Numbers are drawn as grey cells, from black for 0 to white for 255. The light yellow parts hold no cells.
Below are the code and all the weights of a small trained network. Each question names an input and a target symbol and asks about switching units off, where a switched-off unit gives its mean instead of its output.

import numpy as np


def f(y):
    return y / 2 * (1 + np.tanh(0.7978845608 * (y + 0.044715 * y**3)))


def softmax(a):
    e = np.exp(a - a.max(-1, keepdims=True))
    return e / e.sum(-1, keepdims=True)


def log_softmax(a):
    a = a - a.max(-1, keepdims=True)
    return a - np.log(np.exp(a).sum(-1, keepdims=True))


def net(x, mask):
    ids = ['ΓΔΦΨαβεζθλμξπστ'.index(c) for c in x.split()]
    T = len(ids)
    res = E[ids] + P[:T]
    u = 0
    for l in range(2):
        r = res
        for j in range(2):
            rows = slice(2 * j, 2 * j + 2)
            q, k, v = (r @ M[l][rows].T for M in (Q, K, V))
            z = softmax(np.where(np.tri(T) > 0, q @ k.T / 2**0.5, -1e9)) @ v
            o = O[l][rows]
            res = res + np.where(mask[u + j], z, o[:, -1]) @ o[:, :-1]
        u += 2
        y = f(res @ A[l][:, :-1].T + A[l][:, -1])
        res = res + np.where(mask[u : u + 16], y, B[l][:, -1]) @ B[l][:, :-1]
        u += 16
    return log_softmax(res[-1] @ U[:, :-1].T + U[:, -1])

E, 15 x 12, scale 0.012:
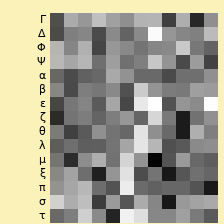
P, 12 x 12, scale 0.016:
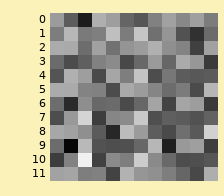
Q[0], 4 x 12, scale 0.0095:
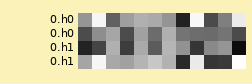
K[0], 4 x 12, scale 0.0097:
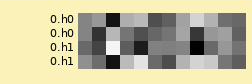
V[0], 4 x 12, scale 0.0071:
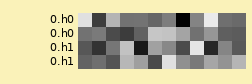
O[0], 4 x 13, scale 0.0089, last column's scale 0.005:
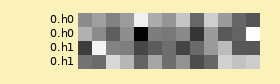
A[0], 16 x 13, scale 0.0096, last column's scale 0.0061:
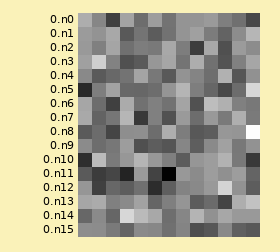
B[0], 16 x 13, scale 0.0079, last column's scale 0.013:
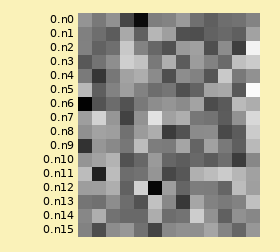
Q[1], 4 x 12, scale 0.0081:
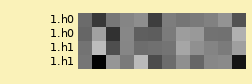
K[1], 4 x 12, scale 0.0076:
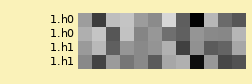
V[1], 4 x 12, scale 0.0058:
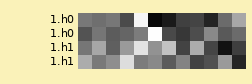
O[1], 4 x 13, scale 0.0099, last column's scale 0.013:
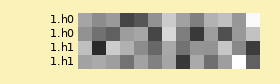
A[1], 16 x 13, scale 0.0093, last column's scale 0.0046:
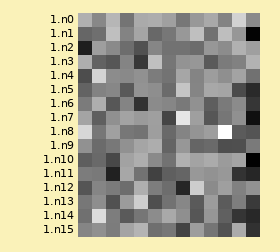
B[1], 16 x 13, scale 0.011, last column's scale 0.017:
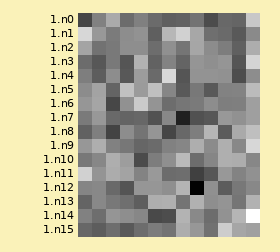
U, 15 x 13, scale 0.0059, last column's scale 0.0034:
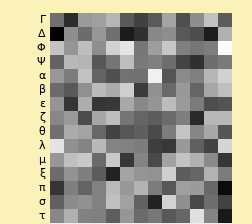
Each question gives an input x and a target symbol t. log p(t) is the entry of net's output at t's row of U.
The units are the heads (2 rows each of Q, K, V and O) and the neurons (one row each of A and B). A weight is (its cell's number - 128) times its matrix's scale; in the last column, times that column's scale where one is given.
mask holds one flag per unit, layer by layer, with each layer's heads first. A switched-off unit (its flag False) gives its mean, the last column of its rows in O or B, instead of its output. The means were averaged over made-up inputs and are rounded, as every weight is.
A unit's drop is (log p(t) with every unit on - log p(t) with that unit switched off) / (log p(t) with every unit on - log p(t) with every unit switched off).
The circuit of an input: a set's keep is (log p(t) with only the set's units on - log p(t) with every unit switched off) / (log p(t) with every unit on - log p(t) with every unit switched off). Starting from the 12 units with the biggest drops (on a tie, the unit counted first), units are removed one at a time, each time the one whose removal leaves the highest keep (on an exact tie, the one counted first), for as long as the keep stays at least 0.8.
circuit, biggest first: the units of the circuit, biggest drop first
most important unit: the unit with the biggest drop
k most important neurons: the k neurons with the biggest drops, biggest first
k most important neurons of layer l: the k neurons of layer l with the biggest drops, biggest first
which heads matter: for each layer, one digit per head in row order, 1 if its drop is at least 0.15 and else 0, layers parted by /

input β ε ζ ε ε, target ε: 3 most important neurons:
[0.n12, 1.n3, 0.n7]
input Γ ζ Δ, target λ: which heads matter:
01 / 11
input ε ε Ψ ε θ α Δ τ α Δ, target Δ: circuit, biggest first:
[1.h0]
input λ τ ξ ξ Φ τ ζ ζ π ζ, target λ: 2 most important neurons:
[1.n11, 0.n7]
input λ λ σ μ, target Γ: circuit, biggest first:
[0.h1, 1.h1]
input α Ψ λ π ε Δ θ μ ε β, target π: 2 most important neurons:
[0.n6, 1.n13]
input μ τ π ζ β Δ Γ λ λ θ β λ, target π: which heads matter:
11 / 11
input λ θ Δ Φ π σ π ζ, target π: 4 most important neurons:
[1.n12, 1.n15, 0.n3, 0.n7]
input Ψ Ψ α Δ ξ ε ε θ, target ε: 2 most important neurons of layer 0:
[0.n12, 0.n11]
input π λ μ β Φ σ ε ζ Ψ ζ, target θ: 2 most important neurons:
[0.n5, 0.n12]
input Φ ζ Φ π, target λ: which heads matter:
01 / 10
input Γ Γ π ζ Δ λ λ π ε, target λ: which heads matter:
00 / 11
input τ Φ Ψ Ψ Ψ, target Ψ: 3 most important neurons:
[1.n12, 1.n0, 0.n3]
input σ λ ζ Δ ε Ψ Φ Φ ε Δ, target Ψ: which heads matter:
01 / 01
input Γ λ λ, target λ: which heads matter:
11 / 11
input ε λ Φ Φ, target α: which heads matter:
10 / 00
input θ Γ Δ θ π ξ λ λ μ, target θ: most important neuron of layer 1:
[1.n8]
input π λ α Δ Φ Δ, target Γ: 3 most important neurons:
[0.n3, 1.n15, 0.n13]
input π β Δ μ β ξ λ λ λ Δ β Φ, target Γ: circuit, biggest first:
[1.h1, 0.n3, 1.h0, 1.n15]
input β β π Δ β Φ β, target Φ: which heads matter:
00 / 10
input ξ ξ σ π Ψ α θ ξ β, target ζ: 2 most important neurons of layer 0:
[0.n11, 0.n4]
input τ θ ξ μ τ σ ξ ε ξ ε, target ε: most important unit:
0.h1
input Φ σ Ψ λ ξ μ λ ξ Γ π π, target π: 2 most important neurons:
[0.n3, 1.n12]
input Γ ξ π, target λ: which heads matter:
01 / 11
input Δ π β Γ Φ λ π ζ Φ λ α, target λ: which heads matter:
10 / 00
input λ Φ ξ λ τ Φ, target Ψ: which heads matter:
11 / 01
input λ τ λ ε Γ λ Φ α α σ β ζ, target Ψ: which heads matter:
11 / 01
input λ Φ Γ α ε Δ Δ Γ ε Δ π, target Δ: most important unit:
0.n11
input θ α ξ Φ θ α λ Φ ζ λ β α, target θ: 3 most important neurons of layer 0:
[0.n12, 0.n8, 0.n6]
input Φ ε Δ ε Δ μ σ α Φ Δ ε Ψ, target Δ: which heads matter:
10 / 11
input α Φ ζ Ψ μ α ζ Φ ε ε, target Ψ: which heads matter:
01 / 00
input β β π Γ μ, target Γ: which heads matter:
01 / 11
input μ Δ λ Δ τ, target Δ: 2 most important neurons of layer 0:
[0.n11, 0.n7]
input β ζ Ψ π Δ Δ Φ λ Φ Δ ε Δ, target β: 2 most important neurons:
[0.n12, 0.n14]
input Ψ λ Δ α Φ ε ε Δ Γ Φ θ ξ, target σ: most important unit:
1.h0
